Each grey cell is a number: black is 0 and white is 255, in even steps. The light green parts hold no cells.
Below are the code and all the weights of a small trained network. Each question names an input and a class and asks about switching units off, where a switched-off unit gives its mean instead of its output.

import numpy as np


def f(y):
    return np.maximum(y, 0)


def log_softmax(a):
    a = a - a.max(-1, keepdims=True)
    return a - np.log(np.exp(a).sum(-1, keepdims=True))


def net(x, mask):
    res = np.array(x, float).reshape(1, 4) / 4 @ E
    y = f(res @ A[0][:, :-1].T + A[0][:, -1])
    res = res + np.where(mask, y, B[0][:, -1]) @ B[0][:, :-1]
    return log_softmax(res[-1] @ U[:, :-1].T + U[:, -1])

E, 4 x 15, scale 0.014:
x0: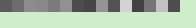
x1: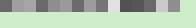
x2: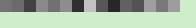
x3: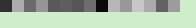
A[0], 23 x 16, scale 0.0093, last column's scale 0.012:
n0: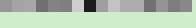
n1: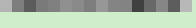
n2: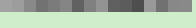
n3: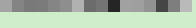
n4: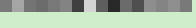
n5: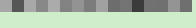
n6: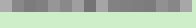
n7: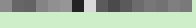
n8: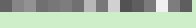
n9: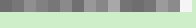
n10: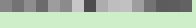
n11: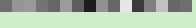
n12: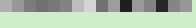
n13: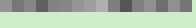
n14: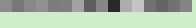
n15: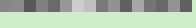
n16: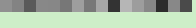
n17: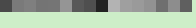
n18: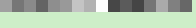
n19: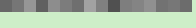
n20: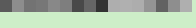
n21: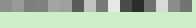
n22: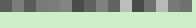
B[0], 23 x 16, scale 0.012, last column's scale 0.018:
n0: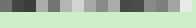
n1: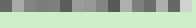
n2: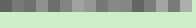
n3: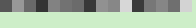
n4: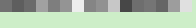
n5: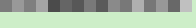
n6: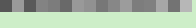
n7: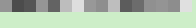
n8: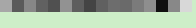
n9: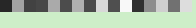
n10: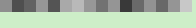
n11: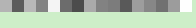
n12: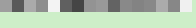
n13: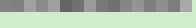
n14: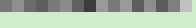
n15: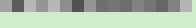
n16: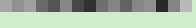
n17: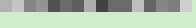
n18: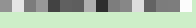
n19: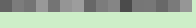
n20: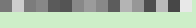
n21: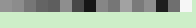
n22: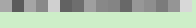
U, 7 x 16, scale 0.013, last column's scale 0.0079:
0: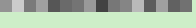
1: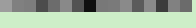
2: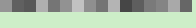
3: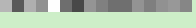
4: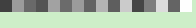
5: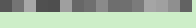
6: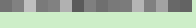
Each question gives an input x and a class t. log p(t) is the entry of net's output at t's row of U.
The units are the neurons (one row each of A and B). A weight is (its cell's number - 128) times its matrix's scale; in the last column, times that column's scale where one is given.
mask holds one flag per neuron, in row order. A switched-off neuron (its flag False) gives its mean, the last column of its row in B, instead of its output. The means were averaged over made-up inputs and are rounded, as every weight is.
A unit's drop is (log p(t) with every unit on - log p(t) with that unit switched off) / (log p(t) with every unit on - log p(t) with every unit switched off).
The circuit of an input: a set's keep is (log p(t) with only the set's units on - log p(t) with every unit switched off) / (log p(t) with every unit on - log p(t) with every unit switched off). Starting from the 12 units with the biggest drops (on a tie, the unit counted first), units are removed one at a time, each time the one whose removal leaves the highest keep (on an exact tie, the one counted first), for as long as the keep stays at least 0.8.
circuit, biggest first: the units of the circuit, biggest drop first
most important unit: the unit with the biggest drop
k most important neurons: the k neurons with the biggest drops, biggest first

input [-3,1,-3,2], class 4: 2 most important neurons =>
(n11 n18)
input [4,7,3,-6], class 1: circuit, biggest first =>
(n21)
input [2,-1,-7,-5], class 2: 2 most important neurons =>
(n0 n10)
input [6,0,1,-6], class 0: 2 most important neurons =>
(n18 n12)
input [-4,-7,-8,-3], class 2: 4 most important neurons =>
(n0 n10 n21 n8)
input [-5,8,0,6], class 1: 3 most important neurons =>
(n21 n8 n18)
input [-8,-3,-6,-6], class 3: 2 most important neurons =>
(n12 n15)
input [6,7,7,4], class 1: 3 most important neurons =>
(n21 n8 n0)
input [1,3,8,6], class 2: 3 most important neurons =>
(n4 n7 n18)
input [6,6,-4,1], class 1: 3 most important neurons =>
(n21 n8 n12)
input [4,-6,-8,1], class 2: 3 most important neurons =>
(n0 n10 n21)
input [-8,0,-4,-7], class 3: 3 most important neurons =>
(n12 n15 n20)
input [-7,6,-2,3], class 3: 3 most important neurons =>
(n12 n15 n3)
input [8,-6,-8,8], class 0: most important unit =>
n20
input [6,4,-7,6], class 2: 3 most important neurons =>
(n0 n18 n10)
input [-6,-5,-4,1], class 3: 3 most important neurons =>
(n12 n21 n8)
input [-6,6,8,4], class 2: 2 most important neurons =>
(n7 n4)
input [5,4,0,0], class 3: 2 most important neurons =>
(n11 n22)
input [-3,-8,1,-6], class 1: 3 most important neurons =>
(n16 n3 n14)
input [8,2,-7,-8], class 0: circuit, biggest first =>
(n18)
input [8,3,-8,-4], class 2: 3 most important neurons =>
(n0 n10 n12)
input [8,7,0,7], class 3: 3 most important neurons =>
(n11 n22 n18)
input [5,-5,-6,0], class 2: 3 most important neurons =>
(n0 n21 n10)
